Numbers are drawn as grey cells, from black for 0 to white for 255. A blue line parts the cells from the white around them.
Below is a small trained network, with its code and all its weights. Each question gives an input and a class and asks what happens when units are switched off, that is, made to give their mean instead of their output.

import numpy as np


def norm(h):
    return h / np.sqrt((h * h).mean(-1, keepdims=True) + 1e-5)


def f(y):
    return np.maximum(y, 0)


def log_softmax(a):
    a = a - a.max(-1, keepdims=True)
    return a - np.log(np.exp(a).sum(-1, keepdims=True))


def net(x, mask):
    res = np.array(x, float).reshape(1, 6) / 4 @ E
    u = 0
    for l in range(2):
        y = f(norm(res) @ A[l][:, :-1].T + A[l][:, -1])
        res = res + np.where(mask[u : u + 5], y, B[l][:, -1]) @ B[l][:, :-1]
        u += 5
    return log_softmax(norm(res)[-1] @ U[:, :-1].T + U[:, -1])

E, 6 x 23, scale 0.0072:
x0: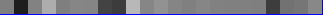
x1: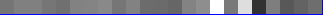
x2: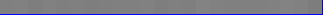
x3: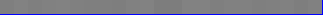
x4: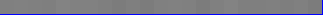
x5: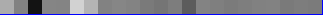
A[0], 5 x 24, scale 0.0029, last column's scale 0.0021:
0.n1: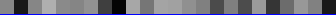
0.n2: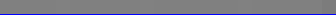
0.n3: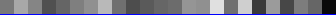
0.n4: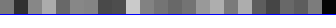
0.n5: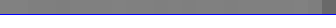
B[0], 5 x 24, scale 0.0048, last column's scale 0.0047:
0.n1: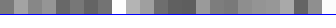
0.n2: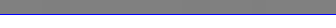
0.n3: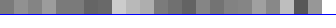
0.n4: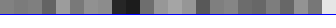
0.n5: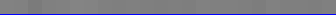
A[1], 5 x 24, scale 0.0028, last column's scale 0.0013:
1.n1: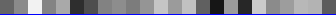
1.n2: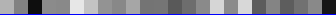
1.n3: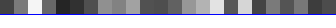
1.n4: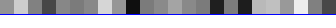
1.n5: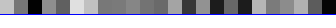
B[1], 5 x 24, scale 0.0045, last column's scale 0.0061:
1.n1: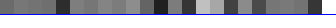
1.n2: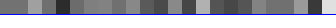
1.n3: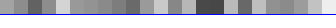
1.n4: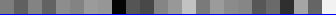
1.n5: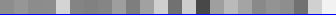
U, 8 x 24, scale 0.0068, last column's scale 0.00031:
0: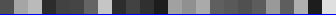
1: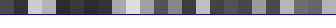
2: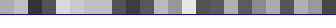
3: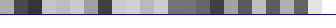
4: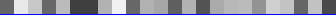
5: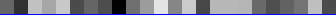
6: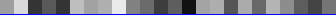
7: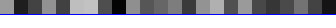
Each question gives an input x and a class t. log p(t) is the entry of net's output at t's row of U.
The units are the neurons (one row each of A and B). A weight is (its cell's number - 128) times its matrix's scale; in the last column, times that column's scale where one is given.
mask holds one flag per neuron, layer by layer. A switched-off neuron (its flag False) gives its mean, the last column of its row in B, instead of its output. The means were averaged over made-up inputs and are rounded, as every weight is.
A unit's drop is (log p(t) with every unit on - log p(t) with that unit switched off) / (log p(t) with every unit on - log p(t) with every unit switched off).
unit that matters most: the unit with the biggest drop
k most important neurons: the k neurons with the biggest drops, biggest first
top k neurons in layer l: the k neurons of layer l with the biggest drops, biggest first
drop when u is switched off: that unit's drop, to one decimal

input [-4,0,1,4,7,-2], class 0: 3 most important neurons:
(0.n1, 1.n5, 1.n4)
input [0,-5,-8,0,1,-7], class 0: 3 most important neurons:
(0.n3, 1.n4, 1.n1)
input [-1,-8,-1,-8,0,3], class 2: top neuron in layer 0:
(0.n3)
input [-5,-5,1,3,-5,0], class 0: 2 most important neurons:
(1.n1, 1.n3)
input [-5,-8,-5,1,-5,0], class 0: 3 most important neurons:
(1.n1, 1.n3, 1.n4)
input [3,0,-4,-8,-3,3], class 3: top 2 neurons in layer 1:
(1.n5, 1.n1)
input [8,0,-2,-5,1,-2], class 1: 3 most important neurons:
(0.n1, 1.n5, 1.n4)
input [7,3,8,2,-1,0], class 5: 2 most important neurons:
(1.n1, 0.n4)
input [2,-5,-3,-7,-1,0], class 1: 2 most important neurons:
(1.n1, 1.n3)
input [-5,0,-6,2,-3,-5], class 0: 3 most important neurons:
(1.n1, 1.n5, 0.n1)
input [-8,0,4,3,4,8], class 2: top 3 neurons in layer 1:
(1.n1, 1.n4, 1.n5)
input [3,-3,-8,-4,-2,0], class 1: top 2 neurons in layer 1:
(1.n3, 1.n1)
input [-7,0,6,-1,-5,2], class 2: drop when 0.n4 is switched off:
-0.1
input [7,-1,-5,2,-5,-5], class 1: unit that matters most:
0.n1
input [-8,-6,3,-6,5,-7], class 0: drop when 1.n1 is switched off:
0.0
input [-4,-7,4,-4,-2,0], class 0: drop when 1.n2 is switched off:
-0.1
